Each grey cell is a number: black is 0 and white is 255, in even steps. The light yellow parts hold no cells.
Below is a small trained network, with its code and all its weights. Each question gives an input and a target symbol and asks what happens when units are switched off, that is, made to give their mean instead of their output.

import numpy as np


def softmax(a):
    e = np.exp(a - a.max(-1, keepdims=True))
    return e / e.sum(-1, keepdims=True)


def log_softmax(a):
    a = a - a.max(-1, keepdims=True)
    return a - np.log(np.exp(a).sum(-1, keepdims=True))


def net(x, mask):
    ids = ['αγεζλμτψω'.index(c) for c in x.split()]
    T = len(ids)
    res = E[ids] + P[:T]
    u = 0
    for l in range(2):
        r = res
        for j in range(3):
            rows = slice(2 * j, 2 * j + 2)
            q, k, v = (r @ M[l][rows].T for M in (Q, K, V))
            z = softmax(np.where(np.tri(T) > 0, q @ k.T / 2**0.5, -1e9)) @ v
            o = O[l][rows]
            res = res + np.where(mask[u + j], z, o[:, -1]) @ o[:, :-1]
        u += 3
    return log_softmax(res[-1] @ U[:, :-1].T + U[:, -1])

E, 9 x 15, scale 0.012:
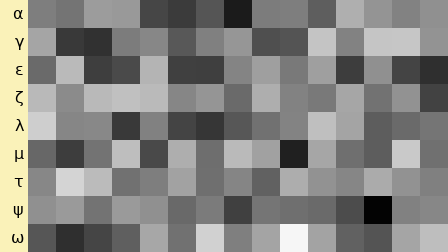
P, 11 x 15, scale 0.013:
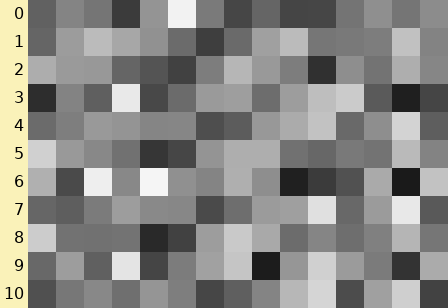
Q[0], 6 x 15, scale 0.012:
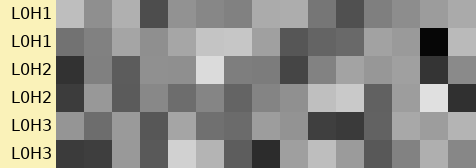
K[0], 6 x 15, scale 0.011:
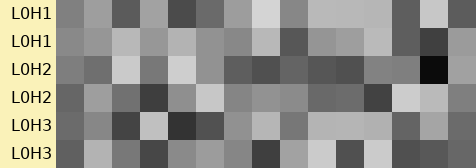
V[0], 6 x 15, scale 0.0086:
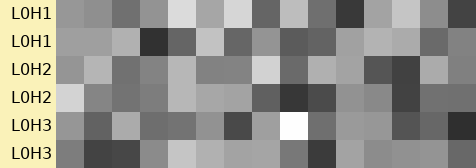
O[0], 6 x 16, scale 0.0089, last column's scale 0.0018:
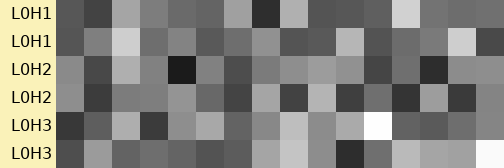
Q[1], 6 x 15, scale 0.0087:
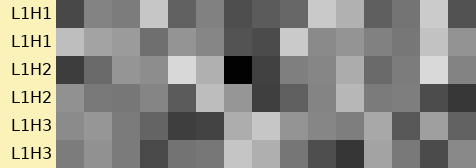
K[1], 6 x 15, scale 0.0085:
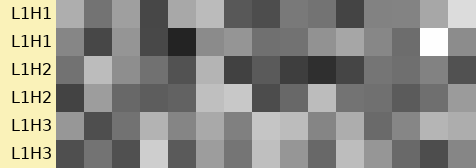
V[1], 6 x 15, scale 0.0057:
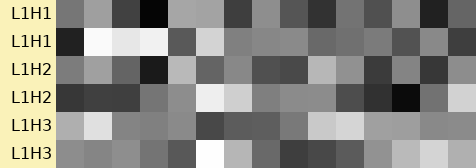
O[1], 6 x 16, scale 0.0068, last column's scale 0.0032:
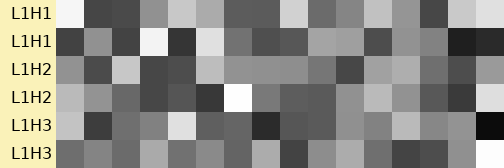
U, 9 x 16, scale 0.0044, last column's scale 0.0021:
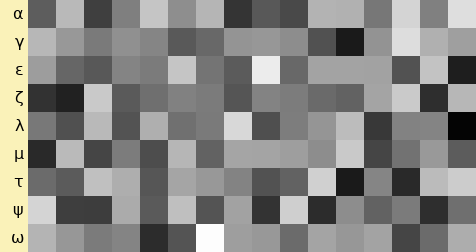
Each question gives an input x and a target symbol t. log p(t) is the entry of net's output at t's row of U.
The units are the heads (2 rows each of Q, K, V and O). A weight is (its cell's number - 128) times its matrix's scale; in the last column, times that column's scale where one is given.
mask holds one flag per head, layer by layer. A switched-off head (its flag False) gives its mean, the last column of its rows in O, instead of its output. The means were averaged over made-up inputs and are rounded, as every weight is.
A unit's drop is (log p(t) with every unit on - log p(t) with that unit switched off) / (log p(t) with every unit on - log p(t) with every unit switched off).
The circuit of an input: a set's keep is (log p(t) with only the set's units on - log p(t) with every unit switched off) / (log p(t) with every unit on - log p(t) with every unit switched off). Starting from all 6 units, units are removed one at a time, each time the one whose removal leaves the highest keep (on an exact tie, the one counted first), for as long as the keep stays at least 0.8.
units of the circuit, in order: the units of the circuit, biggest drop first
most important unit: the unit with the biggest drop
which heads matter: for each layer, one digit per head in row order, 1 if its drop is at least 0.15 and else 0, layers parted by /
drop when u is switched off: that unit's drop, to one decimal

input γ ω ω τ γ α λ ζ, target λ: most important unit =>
L1H1
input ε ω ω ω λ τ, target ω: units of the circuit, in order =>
(L1H2 L0H2)
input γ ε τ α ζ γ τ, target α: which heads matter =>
010 / 000
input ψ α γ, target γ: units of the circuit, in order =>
(L1H2 L0H3)
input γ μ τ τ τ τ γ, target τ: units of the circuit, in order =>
(L1H1 L0H3 L0H2)
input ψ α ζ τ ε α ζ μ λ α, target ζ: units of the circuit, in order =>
(L0H1 L0H2)
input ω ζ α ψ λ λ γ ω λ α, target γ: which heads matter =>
001 / 000
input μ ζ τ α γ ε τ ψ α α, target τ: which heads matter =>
100 / 000
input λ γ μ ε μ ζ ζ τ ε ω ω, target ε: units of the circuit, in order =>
(L1H1 L0H2)
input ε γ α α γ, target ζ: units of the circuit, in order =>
(L1H2 L0H1)
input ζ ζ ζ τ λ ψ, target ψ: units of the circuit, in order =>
(L0H1 L0H2)
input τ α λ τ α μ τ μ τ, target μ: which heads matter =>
001 / 000
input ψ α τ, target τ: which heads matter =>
011 / 000
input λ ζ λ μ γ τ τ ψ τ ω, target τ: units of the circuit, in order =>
(L0H1)
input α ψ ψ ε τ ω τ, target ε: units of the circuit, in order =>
(L1H3 L0H3 L1H1)
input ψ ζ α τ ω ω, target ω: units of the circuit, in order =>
(L0H2 L1H2)
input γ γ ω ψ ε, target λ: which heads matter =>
011 / 100
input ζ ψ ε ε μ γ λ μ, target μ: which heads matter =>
100 / 001
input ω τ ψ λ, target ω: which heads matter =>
000 / 010
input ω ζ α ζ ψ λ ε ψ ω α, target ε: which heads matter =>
001 / 100
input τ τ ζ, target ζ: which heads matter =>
101 / 100
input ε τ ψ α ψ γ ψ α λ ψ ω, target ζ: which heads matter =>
100 / 010
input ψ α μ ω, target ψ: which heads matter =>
010 / 000
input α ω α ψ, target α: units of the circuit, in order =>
(L0H2)
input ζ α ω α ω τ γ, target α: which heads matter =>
010 / 000
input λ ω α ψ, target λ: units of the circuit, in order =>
(L0H2 L0H1)
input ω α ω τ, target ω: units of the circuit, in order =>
(L1H2)
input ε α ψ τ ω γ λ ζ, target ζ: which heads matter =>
000 / 110
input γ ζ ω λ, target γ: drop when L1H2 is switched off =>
0.1
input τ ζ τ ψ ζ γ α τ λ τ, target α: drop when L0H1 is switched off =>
0.0
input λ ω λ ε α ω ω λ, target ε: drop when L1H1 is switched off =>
0.5
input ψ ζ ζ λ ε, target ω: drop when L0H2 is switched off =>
0.2
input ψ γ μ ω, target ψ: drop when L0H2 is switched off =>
0.9
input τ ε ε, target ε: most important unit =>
L0H2
